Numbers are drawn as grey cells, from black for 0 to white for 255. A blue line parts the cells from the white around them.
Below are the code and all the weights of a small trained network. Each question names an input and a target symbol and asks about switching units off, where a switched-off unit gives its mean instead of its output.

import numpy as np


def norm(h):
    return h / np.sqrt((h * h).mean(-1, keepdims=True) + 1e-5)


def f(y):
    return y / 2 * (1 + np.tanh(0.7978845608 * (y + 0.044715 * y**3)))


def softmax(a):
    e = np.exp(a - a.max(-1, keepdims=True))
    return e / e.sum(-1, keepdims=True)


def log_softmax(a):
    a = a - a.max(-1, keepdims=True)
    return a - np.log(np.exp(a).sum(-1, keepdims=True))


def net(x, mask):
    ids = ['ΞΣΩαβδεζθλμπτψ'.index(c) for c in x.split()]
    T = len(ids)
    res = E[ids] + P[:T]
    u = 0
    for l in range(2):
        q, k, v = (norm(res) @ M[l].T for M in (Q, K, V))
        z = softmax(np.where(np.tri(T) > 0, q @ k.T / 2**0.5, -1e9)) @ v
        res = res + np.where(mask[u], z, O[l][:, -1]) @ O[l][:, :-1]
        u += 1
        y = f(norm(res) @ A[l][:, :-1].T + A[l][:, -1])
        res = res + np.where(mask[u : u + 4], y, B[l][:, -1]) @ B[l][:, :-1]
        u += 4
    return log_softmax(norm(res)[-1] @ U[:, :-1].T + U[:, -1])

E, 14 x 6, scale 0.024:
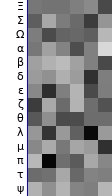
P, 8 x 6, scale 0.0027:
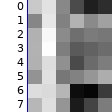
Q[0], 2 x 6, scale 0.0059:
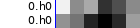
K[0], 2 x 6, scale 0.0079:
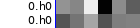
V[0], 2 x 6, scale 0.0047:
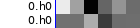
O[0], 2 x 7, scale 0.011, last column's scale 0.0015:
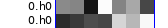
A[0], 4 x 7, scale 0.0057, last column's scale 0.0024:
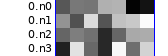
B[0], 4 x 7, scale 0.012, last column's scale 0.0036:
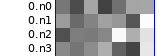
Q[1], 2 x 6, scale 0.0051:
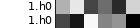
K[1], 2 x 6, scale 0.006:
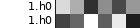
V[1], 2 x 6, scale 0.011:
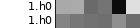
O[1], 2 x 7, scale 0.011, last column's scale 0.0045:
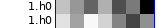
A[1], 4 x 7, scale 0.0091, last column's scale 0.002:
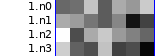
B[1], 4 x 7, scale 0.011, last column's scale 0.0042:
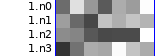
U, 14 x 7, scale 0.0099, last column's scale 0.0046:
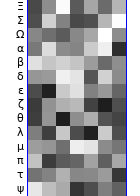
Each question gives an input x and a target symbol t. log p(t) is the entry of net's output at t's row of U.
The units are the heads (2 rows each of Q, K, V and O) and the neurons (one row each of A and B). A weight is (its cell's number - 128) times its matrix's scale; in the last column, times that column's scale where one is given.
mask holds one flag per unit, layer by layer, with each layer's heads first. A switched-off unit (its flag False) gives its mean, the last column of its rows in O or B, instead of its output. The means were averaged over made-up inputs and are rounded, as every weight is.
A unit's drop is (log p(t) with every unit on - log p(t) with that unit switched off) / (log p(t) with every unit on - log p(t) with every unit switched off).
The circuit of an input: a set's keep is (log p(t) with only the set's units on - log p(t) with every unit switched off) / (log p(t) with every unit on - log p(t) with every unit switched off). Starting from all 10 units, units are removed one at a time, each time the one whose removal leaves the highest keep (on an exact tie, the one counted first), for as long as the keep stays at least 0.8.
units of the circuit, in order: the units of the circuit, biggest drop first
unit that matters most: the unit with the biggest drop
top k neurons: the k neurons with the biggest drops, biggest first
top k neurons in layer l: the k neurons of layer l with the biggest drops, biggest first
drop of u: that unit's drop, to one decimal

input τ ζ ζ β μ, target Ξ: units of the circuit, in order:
[0.n0]
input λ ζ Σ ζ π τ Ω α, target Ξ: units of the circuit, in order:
[0.h0 0.n3]
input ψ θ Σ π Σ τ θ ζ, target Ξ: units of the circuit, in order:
[1.h0 0.n0]
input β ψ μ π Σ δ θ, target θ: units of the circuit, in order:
[0.n3 1.n1]
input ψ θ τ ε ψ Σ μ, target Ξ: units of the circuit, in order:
[1.h0 0.n0]
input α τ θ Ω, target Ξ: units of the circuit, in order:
[0.h0 1.h0]
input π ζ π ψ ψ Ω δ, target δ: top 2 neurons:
[1.n3 1.n0]
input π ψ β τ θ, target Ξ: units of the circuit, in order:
[1.h0 0.n3 0.h0]
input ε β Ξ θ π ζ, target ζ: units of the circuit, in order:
[0.n2 0.h0 1.n0]
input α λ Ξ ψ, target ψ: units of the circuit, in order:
[1.n2 1.h0]
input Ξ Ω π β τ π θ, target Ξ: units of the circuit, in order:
[1.h0 0.n3]
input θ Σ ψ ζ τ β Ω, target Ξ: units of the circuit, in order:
[0.h0 1.h0 0.n1]
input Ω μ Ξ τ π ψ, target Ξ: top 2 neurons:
[0.n1 1.n1]
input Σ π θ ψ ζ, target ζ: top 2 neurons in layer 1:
[1.n0 1.n3]
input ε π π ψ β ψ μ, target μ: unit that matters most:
1.n1
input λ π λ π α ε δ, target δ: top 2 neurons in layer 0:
[0.n0 0.n3]
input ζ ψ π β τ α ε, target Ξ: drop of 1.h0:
0.6
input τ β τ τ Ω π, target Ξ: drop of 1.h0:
0.4
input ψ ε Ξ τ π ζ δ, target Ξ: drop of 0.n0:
0.0
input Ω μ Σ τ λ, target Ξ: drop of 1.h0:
0.1
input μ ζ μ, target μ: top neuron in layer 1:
[1.n1]
